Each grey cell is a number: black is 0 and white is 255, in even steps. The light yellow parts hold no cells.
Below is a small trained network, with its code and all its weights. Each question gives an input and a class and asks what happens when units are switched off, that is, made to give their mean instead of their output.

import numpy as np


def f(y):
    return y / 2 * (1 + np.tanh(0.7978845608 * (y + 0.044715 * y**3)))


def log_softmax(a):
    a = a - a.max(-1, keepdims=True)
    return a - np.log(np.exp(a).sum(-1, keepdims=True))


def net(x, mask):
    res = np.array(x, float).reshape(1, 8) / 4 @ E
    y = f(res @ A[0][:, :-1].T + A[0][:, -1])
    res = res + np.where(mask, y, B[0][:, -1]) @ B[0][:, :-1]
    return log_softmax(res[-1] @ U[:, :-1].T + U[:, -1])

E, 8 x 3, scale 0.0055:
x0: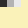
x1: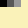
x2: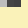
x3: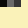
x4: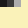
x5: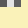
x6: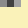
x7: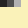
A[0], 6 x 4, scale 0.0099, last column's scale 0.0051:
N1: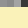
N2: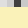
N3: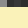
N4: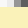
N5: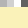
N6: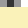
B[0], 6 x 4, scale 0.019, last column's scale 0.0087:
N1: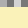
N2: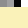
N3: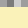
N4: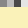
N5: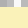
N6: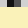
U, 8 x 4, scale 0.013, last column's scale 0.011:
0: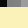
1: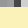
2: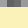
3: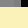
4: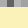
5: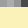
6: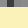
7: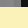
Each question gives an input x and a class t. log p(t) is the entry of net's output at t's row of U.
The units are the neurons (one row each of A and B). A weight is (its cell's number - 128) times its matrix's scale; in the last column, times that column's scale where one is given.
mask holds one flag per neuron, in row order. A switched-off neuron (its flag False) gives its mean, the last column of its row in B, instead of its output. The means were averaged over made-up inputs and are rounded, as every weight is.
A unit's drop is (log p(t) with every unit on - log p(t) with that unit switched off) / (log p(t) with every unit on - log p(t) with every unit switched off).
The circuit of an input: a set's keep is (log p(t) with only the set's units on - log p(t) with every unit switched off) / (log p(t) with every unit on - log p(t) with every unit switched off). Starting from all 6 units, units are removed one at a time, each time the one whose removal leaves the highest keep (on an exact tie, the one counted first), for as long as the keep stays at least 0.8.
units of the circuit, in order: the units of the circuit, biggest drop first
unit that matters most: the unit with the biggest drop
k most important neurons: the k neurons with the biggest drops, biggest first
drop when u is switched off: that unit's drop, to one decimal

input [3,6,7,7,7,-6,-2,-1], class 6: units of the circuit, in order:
(N6, N2)
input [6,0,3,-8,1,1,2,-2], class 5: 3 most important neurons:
(N5, N4, N3)
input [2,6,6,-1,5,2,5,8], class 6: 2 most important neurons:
(N6, N2)
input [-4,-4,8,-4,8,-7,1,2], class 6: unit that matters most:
N6
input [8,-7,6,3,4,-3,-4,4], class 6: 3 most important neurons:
(N2, N4, N5)
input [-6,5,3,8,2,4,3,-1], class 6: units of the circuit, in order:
(N2, N4)
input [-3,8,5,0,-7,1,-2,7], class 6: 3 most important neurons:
(N2, N4, N5)
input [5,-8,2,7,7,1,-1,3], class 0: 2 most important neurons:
(N2, N6)
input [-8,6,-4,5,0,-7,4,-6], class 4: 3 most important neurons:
(N2, N3, N4)
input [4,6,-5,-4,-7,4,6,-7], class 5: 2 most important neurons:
(N5, N6)
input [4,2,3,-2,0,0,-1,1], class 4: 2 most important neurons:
(N2, N4)
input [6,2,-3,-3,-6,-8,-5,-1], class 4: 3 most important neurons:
(N5, N2, N1)
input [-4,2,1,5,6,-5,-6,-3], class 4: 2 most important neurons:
(N2, N3)
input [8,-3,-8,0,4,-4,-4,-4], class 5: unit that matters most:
N6
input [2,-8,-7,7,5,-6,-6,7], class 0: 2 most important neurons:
(N2, N6)
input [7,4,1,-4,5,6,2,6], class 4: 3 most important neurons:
(N2, N5, N4)
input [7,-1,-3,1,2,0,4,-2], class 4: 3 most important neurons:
(N2, N4, N5)
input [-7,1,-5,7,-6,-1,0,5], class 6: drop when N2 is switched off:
0.6
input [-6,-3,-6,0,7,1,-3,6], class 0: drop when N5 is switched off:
0.2
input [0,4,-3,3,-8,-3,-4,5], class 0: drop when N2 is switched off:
0.3
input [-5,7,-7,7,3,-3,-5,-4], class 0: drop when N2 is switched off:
0.2
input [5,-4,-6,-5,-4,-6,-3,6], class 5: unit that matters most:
N4
